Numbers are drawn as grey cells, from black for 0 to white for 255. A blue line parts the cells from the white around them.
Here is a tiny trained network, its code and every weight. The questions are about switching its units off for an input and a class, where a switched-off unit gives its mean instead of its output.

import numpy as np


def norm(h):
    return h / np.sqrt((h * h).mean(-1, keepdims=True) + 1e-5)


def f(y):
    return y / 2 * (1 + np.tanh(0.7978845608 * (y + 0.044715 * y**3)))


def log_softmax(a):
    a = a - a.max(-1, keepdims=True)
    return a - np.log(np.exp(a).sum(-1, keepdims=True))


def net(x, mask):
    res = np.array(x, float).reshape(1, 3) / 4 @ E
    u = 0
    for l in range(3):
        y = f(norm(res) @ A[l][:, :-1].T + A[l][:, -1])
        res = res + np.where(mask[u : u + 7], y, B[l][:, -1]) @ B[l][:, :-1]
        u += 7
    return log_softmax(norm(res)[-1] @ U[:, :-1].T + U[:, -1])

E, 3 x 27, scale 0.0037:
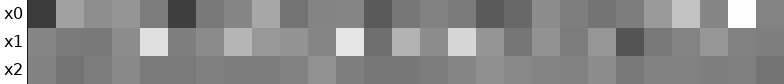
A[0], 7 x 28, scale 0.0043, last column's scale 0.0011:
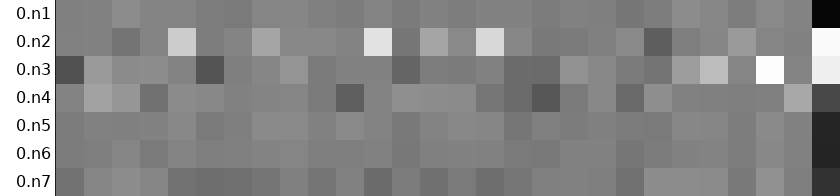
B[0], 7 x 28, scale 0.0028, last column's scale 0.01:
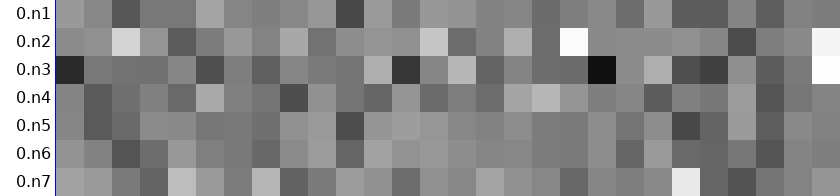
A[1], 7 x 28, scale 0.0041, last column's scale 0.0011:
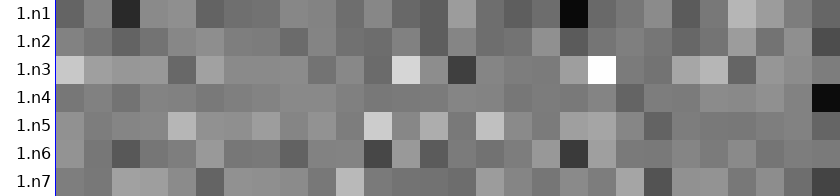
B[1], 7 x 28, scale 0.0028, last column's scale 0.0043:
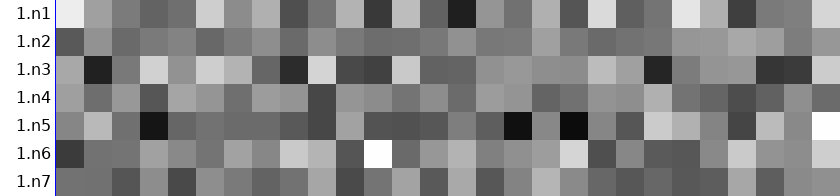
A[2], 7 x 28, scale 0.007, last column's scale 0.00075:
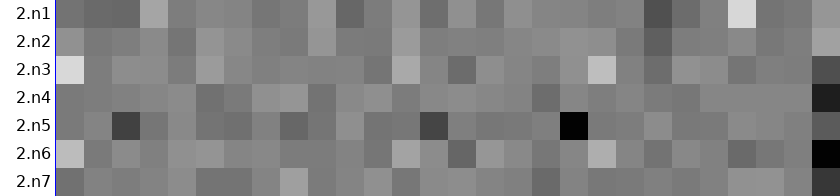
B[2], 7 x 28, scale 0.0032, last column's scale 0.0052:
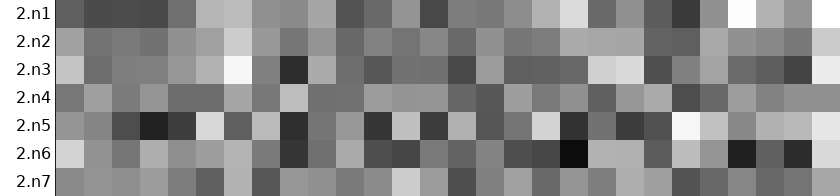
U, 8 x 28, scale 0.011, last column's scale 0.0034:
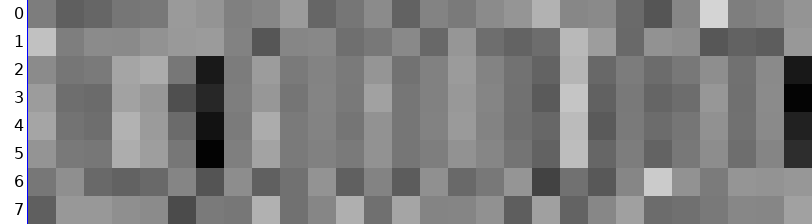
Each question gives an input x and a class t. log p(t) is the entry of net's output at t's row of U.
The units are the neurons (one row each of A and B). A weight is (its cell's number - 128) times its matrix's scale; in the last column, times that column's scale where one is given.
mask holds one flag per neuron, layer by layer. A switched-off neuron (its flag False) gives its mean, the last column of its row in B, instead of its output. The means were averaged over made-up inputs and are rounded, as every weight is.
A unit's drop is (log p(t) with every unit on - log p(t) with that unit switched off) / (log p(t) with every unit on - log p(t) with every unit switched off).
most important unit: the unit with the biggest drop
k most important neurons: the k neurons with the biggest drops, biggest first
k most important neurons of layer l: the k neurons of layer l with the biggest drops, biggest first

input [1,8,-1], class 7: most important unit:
1.n1
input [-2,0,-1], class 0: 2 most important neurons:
[0.n3, 0.n2]
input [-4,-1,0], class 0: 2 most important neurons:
[0.n2, 0.n3]
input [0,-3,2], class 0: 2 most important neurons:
[0.n3, 0.n2]
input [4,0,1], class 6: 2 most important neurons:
[0.n2, 1.n1]
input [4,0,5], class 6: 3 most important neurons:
[0.n2, 1.n1, 2.n5]
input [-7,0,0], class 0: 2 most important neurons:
[0.n2, 1.n1]
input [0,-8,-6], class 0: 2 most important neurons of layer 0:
[0.n3, 0.n2]
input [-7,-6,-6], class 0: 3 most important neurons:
[0.n2, 0.n3, 1.n6]
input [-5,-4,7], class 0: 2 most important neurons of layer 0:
[0.n2, 0.n3]
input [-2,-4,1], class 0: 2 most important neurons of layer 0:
[0.n3, 0.n2]
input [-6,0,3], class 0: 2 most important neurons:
[0.n2, 1.n1]
